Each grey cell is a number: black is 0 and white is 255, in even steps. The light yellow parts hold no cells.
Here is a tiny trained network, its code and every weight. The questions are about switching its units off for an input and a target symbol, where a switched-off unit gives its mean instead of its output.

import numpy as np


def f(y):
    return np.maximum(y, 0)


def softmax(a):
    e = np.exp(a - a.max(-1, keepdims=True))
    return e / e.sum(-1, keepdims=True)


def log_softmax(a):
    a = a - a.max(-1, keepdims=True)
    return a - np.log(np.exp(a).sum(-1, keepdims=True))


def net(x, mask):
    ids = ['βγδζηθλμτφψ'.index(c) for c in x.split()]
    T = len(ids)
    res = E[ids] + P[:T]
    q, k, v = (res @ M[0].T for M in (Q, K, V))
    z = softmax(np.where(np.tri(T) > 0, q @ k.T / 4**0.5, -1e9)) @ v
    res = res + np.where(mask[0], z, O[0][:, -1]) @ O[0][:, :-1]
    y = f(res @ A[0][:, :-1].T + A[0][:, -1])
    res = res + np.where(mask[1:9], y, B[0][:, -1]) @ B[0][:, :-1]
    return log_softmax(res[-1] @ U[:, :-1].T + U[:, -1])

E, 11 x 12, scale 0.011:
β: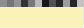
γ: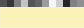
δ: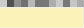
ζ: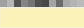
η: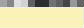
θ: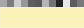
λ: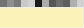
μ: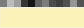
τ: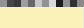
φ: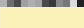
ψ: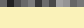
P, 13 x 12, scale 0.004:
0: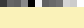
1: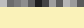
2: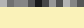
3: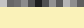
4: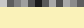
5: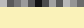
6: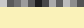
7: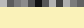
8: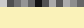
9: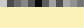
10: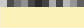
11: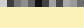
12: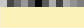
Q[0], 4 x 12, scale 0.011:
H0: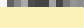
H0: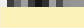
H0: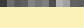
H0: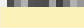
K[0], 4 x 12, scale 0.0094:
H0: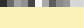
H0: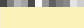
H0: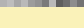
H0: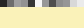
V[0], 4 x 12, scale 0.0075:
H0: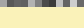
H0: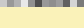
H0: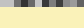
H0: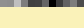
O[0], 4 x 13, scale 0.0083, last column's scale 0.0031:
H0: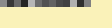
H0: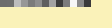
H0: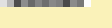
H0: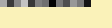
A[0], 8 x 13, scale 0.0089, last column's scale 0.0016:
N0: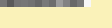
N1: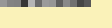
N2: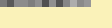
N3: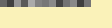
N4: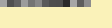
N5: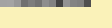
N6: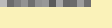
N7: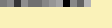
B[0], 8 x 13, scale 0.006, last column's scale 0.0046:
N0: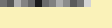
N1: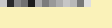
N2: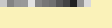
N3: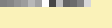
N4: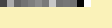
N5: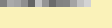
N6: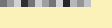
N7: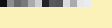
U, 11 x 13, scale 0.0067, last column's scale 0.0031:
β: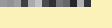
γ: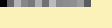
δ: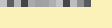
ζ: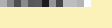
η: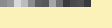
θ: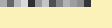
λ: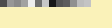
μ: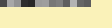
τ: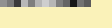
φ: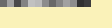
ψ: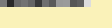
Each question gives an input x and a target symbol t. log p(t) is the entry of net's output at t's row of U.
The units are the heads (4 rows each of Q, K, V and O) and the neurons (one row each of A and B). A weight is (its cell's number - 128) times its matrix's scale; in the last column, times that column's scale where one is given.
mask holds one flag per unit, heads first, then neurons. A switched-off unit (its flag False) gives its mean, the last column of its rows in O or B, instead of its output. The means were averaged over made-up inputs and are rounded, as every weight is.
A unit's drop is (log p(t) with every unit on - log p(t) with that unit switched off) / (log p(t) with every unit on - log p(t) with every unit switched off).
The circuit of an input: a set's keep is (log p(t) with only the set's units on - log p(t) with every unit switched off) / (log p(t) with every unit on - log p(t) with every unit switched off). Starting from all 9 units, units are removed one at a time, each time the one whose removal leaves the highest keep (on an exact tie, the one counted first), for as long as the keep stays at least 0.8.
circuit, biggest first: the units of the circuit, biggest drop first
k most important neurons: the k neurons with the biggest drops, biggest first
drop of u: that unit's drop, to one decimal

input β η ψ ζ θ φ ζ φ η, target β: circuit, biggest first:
(H0 N7)
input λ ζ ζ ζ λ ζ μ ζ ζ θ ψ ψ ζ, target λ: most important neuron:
(N2)
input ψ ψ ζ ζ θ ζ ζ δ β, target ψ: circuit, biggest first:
(H0 N0 N7)
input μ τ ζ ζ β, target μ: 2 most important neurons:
(N6 N4)
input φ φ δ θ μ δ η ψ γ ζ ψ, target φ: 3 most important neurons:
(N4 N3 N7)
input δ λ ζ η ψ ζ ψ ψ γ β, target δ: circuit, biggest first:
(H0 N1 N3)
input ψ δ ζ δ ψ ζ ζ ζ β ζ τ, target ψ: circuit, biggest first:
(H0 N0)
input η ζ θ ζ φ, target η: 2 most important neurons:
(N4 N2)
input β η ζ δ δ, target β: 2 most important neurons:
(N7 N6)
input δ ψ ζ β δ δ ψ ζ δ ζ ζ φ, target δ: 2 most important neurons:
(N1 N3)
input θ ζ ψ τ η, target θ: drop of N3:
-0.1
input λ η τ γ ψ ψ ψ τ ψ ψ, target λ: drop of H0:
1.5
